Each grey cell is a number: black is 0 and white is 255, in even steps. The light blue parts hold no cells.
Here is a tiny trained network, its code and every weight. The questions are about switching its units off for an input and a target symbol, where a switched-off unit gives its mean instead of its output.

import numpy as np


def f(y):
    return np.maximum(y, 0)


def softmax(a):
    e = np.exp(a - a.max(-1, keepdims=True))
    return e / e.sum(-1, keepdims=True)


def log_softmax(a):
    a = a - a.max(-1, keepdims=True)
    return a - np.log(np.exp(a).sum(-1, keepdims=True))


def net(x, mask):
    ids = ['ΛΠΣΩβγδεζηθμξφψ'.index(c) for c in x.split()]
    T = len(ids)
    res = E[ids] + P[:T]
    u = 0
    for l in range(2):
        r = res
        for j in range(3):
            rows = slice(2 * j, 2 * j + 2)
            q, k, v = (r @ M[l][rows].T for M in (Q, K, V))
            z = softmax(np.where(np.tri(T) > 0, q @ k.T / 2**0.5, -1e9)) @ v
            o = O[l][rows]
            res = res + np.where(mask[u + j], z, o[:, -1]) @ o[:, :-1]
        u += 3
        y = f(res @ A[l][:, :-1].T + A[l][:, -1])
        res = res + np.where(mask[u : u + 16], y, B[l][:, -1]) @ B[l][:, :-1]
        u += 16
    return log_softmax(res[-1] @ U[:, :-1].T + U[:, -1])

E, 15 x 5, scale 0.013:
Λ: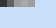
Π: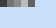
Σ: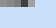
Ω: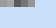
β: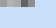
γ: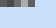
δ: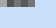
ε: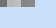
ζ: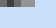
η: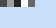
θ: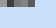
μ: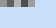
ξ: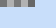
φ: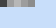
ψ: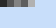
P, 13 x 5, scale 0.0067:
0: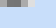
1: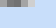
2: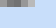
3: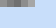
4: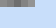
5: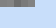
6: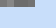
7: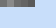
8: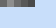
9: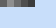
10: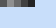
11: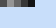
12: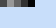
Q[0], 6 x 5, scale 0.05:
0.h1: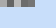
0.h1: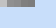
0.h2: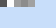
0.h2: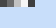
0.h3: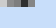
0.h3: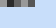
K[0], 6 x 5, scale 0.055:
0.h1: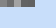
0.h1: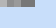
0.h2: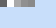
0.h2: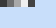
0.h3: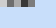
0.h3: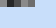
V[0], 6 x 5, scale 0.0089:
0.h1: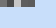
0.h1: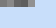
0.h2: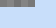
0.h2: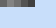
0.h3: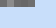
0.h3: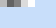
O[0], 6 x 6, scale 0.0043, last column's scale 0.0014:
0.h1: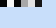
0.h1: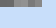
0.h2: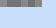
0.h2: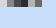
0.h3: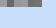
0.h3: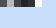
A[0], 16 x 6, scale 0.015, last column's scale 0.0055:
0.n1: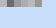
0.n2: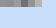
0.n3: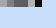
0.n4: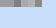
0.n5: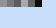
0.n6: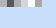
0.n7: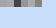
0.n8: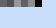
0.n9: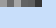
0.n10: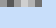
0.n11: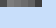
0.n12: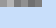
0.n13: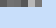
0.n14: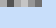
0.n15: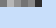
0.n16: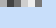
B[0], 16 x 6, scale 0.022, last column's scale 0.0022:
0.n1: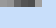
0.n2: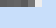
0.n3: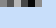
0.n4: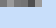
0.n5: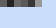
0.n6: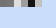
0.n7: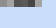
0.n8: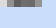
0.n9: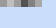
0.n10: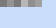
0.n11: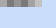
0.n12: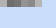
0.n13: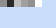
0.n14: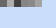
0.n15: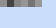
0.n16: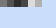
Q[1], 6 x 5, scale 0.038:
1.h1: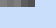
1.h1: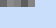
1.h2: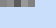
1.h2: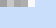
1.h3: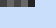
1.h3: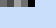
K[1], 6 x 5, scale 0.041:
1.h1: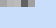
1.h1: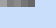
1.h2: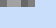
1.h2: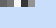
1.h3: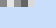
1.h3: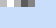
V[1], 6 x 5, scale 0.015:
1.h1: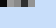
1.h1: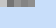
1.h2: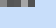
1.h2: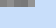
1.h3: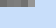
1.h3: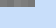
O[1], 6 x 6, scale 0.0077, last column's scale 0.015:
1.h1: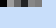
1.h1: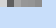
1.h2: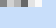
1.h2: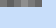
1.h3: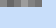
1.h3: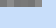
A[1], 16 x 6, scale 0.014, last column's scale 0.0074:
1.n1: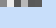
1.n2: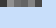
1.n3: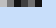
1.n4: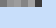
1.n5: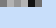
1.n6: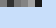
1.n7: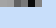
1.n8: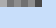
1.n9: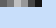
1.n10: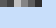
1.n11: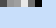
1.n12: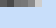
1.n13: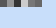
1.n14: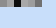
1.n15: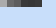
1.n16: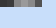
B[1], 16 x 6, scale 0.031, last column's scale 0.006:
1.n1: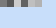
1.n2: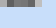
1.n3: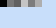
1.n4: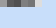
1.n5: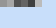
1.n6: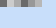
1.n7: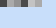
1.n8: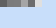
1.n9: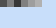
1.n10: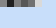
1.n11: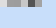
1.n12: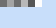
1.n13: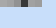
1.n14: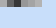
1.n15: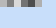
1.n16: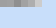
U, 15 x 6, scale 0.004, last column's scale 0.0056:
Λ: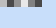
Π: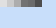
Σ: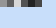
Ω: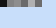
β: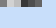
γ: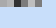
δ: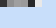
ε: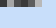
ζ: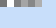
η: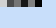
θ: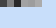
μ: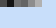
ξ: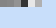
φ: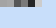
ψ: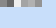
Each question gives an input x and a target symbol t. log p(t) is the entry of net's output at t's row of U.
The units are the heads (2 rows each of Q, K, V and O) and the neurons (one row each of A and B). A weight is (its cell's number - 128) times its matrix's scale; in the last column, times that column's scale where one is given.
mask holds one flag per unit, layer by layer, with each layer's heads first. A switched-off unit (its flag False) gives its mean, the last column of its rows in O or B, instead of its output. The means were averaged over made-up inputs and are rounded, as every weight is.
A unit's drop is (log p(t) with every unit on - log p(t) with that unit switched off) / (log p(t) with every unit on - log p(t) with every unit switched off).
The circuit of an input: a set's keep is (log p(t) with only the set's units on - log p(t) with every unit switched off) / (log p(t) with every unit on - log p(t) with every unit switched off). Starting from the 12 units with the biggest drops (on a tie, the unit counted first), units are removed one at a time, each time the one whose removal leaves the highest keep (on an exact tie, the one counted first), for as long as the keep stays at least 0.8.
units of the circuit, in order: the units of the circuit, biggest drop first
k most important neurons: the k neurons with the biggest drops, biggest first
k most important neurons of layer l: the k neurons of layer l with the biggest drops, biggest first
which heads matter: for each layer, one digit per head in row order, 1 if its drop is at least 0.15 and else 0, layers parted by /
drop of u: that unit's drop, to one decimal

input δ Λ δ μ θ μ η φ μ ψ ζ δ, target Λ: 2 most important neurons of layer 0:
(0.n8, 0.n11)
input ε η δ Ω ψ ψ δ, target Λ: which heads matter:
100 / 110
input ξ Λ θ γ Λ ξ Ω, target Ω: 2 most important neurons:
(1.n3, 1.n7)
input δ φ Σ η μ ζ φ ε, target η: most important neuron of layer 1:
(1.n2)
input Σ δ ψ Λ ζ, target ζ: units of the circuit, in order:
(0.n16, 1.n6, 1.n12)
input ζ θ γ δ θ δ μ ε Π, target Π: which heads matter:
001 / 000
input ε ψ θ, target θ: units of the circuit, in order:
(0.n16, 1.n3)
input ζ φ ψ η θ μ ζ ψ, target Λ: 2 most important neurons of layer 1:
(1.n8, 1.n4)
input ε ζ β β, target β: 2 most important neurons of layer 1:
(1.n15, 1.n7)
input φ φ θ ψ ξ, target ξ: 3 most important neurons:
(1.n1, 0.n13, 1.n7)
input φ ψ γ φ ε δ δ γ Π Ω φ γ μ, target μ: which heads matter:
101 / 000
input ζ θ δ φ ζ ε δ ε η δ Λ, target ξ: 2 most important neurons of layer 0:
(0.n14, 0.n13)
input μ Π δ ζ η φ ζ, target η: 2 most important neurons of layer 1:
(1.n2, 1.n4)
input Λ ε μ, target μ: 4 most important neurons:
(1.n10, 0.n6, 0.n13, 1.n9)
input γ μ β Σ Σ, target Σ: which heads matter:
001 / 010
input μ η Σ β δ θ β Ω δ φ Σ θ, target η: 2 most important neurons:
(1.n2, 0.n5)
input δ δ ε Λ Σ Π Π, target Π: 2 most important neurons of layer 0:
(0.n10, 0.n16)
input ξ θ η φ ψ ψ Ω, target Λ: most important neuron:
(0.n8)
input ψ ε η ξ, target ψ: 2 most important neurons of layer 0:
(0.n13, 0.n12)
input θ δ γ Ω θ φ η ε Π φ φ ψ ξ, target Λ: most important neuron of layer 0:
(0.n11)
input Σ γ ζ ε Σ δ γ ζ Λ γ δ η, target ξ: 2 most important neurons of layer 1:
(1.n1, 1.n12)
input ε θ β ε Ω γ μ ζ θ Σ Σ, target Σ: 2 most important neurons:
(0.n3, 1.n15)
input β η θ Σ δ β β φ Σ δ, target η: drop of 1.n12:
0.2
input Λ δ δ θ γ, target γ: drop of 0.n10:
0.1
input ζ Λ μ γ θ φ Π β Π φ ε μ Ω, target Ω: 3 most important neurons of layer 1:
(1.n3, 1.n7, 1.n1)
